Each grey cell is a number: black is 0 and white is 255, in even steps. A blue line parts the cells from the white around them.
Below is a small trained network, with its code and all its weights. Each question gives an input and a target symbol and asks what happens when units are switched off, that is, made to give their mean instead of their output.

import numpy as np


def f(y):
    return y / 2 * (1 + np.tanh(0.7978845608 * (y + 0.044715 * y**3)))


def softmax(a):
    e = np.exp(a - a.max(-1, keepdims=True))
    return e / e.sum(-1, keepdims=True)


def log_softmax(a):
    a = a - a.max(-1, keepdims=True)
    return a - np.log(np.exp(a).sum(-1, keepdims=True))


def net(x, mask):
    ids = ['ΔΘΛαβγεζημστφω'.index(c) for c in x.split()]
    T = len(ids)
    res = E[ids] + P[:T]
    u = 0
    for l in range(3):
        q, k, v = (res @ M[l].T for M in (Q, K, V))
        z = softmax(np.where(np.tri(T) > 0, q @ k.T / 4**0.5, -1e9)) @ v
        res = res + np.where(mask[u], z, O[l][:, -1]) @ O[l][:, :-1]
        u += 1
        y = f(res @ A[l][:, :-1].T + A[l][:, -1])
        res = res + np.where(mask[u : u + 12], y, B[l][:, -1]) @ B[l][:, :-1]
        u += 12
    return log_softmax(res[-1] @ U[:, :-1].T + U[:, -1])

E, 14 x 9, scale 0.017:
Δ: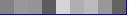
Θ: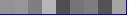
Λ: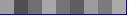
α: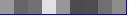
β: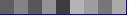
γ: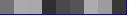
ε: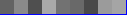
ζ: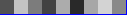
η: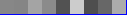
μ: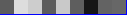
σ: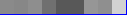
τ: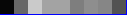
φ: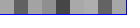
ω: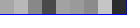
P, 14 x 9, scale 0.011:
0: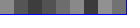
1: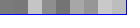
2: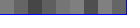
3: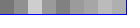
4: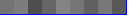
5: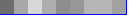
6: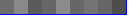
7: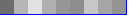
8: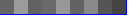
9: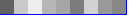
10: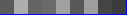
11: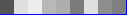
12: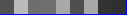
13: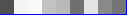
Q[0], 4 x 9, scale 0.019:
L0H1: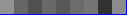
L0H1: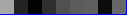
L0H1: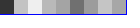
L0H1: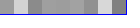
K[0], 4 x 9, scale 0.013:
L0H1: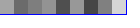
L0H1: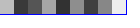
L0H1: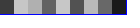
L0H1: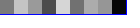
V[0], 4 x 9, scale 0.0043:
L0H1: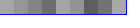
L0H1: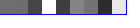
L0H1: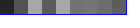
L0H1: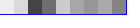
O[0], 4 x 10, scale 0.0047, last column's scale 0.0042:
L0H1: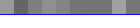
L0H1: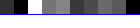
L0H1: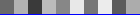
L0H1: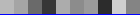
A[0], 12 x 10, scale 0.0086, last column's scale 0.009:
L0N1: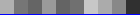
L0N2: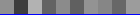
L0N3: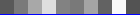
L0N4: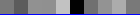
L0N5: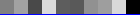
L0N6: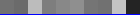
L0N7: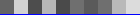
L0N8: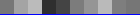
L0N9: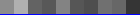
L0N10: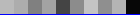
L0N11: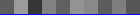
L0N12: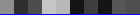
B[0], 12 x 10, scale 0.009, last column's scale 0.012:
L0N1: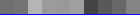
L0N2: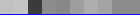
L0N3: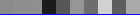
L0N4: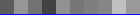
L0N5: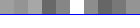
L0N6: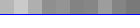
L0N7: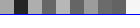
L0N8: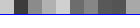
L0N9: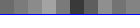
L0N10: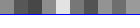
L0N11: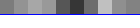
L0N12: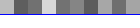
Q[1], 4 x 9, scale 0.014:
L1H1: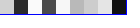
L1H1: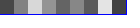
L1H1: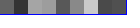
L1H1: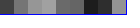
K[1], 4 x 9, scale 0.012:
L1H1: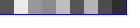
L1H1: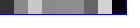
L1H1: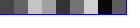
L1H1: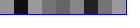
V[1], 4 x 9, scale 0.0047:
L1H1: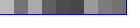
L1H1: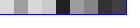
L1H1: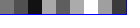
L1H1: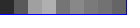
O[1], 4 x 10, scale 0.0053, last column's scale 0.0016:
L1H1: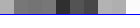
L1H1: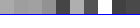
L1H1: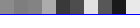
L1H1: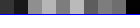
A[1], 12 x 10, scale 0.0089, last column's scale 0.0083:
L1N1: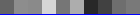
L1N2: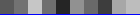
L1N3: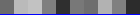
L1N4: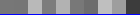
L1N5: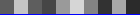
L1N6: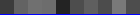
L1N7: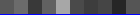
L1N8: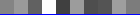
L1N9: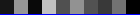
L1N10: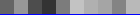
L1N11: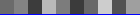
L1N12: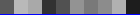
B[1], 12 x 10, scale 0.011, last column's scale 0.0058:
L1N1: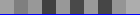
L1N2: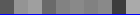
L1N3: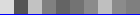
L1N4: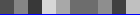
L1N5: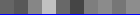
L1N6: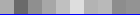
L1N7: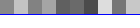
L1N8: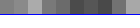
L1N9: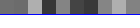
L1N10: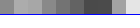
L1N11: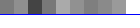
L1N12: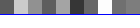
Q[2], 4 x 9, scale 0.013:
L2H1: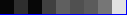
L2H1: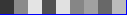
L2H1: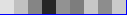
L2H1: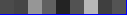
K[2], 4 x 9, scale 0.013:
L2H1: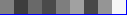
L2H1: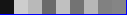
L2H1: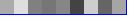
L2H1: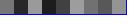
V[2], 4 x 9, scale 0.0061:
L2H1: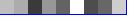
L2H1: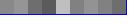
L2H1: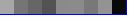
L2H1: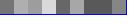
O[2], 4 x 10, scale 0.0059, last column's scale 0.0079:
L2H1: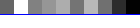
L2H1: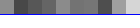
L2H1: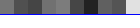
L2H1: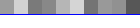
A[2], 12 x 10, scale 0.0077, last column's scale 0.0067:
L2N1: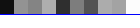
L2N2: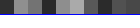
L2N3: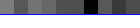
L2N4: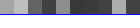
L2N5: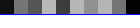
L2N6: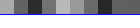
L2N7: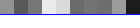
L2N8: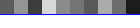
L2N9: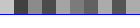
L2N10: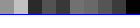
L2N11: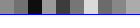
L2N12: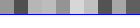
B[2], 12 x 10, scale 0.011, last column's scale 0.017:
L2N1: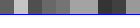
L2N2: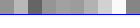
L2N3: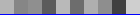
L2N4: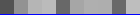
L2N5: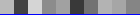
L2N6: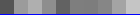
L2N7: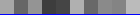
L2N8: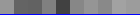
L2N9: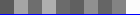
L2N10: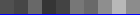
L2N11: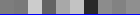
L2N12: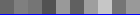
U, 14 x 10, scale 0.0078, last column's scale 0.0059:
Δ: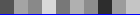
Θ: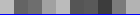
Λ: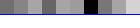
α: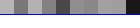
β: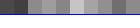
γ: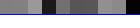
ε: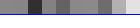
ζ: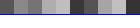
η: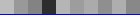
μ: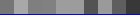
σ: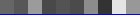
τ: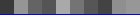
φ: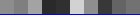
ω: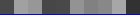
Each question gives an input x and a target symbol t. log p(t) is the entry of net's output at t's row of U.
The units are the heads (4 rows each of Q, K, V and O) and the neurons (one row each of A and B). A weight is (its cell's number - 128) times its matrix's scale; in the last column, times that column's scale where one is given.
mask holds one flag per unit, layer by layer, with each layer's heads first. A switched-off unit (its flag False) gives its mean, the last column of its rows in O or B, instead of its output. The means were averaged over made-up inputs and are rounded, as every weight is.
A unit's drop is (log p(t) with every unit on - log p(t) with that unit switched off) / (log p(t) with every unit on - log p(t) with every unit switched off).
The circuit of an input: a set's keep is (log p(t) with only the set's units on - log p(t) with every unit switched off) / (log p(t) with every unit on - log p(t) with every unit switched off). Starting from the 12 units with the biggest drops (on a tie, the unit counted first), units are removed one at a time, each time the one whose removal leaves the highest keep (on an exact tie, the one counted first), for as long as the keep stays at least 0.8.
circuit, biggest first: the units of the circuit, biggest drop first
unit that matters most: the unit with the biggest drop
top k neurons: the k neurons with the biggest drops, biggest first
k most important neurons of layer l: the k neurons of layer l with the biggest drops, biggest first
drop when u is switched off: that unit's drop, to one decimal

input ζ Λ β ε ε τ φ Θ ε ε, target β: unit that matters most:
L0H1
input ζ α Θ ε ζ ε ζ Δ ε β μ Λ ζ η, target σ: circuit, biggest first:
(L1H1, L2H1)
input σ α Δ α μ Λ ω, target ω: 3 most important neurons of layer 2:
(L2N10, L2N4, L2N6)
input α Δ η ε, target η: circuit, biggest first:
(L0N7, L2H1, L0H1, L1N10)
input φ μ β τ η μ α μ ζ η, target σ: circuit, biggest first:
(L0H1, L1H1, L2H1)
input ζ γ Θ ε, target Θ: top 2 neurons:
(L0N7, L0N8)
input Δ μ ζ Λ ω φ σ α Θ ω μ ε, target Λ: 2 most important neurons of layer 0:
(L0N7, L0N5)
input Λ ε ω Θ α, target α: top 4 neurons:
(L0N12, L2N7, L2N4, L1N11)
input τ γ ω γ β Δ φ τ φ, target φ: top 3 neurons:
(L0N7, L0N10, L0N2)
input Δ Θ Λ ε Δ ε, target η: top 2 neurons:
(L0N7, L1N10)
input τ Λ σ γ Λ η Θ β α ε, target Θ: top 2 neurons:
(L0N8, L0N7)
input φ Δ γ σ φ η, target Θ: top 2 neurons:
(L0N2, L0N8)
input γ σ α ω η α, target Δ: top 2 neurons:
(L0N3, L0N8)
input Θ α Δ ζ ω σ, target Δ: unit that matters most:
L1H1
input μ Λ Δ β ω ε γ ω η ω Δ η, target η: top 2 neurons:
(L0N7, L1N10)
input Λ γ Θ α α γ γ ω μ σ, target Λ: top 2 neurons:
(L1N4, L2N7)
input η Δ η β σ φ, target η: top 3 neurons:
(L0N7, L2N12, L1N10)
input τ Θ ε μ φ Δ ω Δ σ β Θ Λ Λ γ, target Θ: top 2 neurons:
(L0N8, L2N4)
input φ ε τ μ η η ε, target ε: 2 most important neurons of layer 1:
(L1N7, L1N11)
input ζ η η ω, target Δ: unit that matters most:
L0H1
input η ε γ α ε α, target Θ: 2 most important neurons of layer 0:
(L0N8, L0N3)
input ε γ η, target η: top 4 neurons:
(L2N2, L2N3, L1N2, L0N3)
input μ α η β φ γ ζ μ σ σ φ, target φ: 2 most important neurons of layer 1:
(L1N2, L1N11)
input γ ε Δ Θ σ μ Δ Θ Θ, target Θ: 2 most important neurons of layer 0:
(L0N12, L0N10)
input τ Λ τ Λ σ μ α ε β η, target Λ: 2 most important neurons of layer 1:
(L1N4, L1N10)
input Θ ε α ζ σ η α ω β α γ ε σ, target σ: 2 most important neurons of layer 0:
(L0N4, L0N10)
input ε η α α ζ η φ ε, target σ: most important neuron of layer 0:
(L0N7)
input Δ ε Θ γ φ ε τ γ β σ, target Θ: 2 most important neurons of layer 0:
(L0N8, L0N3)
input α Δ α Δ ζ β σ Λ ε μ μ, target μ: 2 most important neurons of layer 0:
(L0N9, L0N7)
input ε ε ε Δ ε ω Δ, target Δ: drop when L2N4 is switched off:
0.1
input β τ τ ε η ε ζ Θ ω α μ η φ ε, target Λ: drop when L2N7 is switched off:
0.1
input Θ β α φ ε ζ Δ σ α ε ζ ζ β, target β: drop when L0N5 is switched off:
0.0
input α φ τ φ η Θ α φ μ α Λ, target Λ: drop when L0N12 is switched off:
0.2
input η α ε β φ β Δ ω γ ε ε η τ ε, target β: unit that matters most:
L1H1
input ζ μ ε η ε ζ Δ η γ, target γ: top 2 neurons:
(L2N10, L0N2)
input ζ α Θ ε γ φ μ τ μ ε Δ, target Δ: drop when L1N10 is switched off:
0.7
